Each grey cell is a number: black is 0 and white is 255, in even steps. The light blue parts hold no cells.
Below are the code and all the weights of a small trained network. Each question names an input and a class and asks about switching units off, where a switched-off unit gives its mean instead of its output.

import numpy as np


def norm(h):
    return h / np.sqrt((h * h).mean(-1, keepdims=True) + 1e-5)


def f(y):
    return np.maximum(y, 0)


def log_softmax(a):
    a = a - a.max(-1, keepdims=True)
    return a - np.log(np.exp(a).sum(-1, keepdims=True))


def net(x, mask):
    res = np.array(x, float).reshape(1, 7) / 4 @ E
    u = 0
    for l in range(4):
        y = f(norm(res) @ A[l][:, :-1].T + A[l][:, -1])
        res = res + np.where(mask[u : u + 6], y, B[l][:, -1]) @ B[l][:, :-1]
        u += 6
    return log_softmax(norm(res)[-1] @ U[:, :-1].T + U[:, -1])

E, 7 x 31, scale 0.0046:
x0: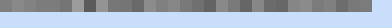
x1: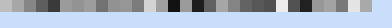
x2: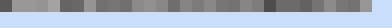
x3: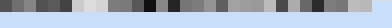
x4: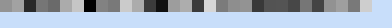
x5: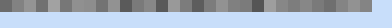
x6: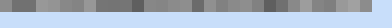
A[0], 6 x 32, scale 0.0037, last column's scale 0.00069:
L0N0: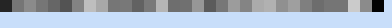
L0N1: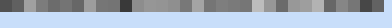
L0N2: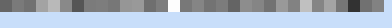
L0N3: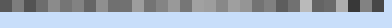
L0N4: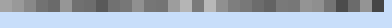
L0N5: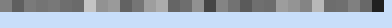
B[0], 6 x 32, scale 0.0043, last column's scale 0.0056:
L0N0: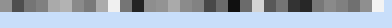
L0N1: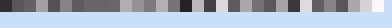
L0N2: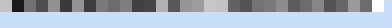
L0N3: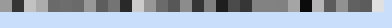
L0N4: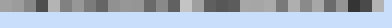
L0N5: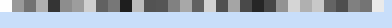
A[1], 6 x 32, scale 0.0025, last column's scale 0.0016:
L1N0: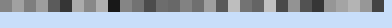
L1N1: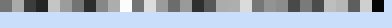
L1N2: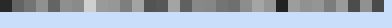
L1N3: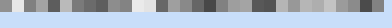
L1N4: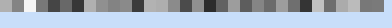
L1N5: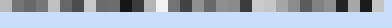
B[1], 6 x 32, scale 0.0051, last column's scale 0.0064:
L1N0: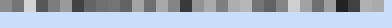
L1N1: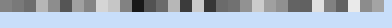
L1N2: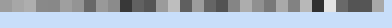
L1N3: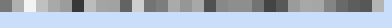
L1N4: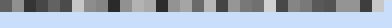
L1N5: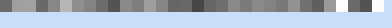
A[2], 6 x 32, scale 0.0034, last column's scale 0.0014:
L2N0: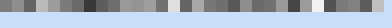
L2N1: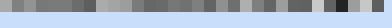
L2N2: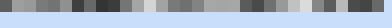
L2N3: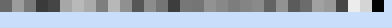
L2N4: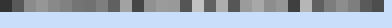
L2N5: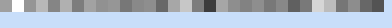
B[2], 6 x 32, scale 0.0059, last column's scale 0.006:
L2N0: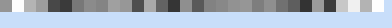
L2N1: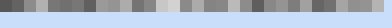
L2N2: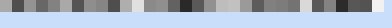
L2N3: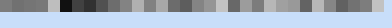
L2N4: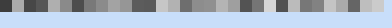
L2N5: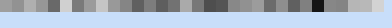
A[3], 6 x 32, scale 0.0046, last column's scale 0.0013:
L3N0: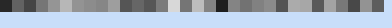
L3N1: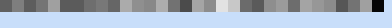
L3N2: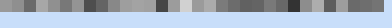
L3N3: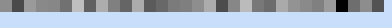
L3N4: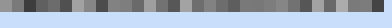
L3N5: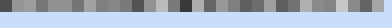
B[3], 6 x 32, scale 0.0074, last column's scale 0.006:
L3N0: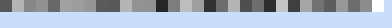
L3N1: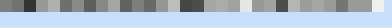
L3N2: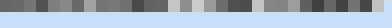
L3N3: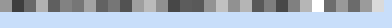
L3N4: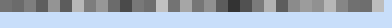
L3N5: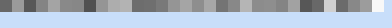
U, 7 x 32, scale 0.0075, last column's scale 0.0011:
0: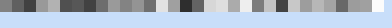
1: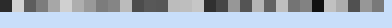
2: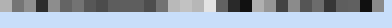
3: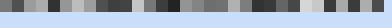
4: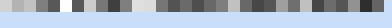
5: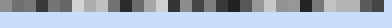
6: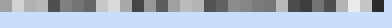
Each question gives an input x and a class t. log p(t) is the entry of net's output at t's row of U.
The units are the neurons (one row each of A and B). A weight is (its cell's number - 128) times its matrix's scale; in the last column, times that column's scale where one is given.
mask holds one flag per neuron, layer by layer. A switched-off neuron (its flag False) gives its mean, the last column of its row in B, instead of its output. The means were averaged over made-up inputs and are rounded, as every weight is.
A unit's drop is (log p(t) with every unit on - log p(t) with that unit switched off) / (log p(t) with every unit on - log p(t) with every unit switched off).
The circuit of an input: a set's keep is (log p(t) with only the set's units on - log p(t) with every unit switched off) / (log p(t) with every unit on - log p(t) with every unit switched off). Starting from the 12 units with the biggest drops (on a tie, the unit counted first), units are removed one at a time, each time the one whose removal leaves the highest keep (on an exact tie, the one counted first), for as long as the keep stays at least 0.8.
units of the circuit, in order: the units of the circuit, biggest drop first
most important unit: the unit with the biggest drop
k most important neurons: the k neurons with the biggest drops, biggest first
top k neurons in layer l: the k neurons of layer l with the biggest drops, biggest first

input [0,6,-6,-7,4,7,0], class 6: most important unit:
L1N1
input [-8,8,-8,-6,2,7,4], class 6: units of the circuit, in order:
(L1N1 L0N5)
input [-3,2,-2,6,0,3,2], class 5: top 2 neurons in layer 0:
(L0N0 L0N1)
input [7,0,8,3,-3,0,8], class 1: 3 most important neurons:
(L2N0 L0N2 L0N3)
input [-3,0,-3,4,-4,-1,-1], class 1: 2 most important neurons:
(L0N0 L2N0)
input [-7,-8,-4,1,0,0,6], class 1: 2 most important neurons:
(L0N5 L3N0)
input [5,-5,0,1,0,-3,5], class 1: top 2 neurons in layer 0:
(L0N5 L0N3)
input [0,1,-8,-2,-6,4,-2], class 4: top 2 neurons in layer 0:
(L0N5 L0N2)
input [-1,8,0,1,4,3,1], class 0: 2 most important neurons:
(L2N3 L2N0)
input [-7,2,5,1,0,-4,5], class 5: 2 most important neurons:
(L0N1 L2N2)
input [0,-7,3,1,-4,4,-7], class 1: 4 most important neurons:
(L3N0 L0N0 L2N3 L2N2)
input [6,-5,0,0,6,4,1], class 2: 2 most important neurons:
(L3N2 L0N2)
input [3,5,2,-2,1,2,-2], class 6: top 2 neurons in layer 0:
(L0N3 L0N5)
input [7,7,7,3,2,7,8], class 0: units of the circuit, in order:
(L2N3)
